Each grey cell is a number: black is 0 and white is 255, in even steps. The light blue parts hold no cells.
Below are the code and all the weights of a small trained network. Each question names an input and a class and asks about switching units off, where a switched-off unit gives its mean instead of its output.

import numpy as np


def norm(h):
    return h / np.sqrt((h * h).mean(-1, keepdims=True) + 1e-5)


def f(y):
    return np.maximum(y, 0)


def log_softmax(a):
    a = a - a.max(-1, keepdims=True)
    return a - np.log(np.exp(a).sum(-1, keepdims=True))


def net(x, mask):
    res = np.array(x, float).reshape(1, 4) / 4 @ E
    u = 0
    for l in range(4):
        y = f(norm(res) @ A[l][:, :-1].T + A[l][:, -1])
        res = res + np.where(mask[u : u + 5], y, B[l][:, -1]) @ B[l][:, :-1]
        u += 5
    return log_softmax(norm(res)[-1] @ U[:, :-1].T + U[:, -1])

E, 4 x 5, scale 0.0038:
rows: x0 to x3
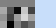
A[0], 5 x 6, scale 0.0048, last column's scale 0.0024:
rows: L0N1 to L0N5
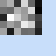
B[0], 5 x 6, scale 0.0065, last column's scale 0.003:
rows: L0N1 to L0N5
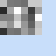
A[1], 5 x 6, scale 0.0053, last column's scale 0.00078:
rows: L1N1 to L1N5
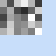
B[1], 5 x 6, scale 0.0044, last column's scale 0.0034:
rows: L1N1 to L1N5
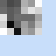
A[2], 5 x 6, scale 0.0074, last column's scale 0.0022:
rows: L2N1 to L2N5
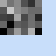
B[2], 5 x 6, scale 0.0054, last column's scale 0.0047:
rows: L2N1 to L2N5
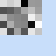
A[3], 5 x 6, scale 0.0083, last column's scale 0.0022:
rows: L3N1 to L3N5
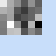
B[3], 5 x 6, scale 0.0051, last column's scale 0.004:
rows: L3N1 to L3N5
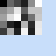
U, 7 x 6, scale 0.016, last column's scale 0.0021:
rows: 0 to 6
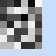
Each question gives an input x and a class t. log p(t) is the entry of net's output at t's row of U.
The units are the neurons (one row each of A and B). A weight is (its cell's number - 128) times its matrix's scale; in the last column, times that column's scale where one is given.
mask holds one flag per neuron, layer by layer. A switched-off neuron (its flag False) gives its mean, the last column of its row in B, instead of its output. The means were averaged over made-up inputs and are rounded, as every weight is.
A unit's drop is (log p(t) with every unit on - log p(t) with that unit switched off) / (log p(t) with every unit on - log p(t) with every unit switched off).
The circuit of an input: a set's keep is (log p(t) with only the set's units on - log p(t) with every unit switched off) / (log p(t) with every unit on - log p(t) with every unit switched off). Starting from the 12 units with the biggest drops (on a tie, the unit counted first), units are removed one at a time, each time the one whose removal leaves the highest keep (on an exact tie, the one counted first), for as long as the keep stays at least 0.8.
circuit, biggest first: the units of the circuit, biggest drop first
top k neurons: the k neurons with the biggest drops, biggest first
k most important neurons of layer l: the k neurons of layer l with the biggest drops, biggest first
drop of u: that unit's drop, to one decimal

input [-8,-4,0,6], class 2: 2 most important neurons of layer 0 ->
L0N4; L0N3
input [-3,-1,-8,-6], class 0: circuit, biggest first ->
L3N4
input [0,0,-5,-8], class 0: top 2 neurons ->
L0N3; L3N4
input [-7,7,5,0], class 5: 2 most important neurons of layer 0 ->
L0N1; L0N5
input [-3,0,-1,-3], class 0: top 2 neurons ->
L0N3; L3N5
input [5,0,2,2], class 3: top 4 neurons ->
L1N5; L2N5; L0N5; L3N5
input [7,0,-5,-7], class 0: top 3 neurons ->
L0N3; L3N4; L1N1
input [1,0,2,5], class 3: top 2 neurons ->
L1N5; L2N5
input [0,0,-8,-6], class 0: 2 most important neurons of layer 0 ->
L0N3; L0N1
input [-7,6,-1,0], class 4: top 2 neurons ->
L0N1; L2N4
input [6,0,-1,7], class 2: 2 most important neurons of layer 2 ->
L2N5; L2N3
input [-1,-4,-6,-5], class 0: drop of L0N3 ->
0.0
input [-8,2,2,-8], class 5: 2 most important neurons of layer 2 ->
L2N4; L2N1
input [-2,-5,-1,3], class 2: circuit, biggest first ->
L3N1
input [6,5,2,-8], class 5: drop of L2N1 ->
0.1
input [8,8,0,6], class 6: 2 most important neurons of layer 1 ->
L1N1; L1N2
